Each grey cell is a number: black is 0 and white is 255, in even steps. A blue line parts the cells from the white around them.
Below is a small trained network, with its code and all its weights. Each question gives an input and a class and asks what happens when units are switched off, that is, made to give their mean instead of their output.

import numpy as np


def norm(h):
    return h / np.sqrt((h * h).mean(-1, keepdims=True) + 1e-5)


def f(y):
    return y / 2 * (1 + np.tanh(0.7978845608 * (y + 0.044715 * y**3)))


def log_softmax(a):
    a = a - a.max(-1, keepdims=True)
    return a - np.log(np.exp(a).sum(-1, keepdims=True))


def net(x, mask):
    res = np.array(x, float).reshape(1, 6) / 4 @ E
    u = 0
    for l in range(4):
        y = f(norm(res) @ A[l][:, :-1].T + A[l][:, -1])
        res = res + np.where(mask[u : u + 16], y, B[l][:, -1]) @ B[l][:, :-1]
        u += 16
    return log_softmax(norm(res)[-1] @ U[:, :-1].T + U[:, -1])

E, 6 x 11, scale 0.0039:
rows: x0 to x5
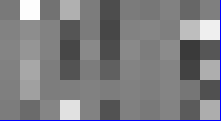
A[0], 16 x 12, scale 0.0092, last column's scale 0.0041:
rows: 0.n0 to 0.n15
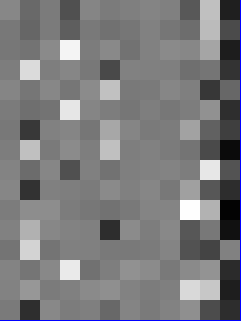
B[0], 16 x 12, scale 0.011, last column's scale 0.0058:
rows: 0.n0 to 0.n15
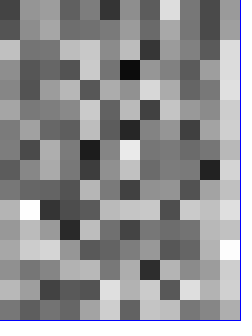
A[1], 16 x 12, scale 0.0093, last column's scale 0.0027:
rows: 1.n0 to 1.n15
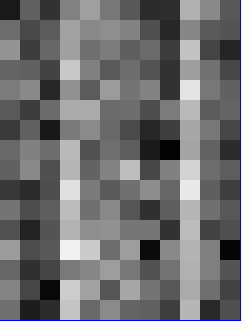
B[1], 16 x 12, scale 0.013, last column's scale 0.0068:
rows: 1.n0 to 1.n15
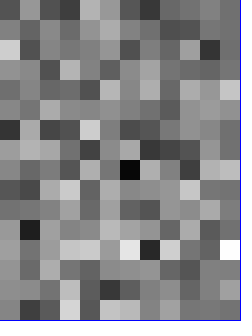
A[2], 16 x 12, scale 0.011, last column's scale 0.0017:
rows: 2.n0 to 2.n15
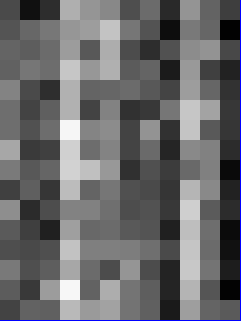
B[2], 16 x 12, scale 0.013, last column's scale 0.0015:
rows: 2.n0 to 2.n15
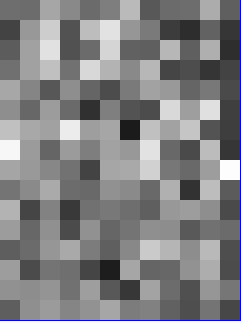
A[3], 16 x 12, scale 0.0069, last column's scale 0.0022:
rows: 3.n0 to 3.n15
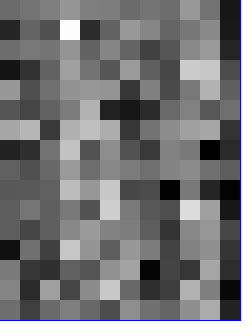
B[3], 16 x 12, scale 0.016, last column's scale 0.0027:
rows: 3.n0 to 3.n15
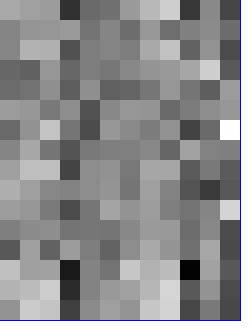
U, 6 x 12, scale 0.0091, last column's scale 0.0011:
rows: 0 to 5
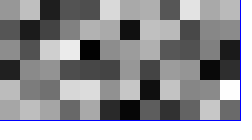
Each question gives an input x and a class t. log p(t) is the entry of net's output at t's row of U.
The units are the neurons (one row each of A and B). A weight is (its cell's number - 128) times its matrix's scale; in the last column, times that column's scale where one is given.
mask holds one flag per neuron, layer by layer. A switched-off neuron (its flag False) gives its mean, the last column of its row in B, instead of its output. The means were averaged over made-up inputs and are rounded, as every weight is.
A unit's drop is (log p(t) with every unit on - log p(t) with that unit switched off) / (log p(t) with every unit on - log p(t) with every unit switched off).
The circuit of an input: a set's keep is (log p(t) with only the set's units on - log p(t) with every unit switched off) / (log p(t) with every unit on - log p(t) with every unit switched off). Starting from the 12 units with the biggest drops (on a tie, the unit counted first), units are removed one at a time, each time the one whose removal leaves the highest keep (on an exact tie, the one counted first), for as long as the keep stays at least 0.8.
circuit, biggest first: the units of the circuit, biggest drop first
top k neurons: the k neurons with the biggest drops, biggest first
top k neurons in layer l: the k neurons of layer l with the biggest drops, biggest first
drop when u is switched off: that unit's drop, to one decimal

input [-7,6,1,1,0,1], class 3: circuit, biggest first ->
0.n8
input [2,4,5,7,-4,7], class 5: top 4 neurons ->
0.n11, 0.n3, 1.n12, 0.n7
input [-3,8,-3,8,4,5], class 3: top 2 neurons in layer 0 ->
0.n8, 0.n0
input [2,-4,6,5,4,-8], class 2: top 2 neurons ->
0.n7, 0.n6
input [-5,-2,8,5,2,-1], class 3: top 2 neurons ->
0.n0, 0.n3
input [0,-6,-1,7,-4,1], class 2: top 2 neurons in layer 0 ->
0.n6, 0.n3
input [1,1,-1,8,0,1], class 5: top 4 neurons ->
0.n11, 0.n3, 1.n12, 0.n7
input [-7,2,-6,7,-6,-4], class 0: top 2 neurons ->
0.n14, 0.n10
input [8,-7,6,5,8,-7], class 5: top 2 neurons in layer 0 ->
0.n3, 0.n11
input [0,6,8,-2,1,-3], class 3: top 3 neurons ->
0.n8, 1.n8, 0.n6
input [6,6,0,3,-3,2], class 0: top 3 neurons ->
0.n14, 0.n8, 0.n6
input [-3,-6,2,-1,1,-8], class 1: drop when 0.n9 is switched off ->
0.2
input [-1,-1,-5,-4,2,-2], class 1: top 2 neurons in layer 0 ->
0.n6, 0.n9
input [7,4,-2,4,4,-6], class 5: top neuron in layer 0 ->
0.n3
